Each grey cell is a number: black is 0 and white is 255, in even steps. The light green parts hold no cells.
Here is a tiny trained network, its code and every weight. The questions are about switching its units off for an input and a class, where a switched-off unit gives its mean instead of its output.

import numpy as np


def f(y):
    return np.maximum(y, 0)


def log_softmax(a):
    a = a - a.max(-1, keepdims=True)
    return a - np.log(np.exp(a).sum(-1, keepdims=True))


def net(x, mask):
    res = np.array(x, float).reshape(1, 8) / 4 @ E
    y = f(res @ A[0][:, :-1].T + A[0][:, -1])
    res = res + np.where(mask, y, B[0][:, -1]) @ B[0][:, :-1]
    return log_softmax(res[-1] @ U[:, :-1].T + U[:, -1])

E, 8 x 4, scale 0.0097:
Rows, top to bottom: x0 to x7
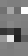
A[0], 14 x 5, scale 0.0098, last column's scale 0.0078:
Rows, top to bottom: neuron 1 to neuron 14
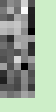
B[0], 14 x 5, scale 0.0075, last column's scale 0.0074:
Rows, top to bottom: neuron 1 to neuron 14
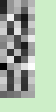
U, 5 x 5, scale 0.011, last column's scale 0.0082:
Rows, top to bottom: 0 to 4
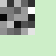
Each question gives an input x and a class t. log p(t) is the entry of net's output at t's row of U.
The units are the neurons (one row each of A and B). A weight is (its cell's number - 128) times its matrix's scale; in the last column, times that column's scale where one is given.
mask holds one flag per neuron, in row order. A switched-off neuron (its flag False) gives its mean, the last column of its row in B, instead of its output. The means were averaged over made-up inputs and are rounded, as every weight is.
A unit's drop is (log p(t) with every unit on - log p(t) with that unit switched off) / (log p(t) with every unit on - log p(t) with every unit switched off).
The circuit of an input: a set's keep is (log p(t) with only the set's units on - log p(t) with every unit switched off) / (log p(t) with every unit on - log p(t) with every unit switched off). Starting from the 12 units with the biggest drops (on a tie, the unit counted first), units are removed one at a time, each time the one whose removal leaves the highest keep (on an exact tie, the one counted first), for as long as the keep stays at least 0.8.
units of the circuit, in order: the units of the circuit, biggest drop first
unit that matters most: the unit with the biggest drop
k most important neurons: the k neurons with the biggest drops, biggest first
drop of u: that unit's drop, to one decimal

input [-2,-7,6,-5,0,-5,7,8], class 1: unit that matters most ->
neuron 9
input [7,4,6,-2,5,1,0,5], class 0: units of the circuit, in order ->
[neuron 12; neuron 10; neuron 11]
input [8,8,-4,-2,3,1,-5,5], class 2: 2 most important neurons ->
[neuron 2; neuron 1]
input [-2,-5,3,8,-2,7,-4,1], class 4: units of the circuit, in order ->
[neuron 9; neuron 10]
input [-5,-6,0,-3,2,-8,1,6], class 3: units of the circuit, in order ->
[neuron 9; neuron 3]
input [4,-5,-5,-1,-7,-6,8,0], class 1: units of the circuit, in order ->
[neuron 9; neuron 10]
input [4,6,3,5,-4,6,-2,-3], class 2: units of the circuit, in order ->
[neuron 2; neuron 9]
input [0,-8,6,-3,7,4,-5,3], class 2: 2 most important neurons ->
[neuron 10; neuron 4]
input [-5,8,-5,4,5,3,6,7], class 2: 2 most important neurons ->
[neuron 2; neuron 1]
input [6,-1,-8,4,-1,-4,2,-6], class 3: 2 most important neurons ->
[neuron 9; neuron 10]
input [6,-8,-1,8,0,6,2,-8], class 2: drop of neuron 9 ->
0.1
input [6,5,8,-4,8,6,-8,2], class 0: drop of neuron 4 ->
0.0
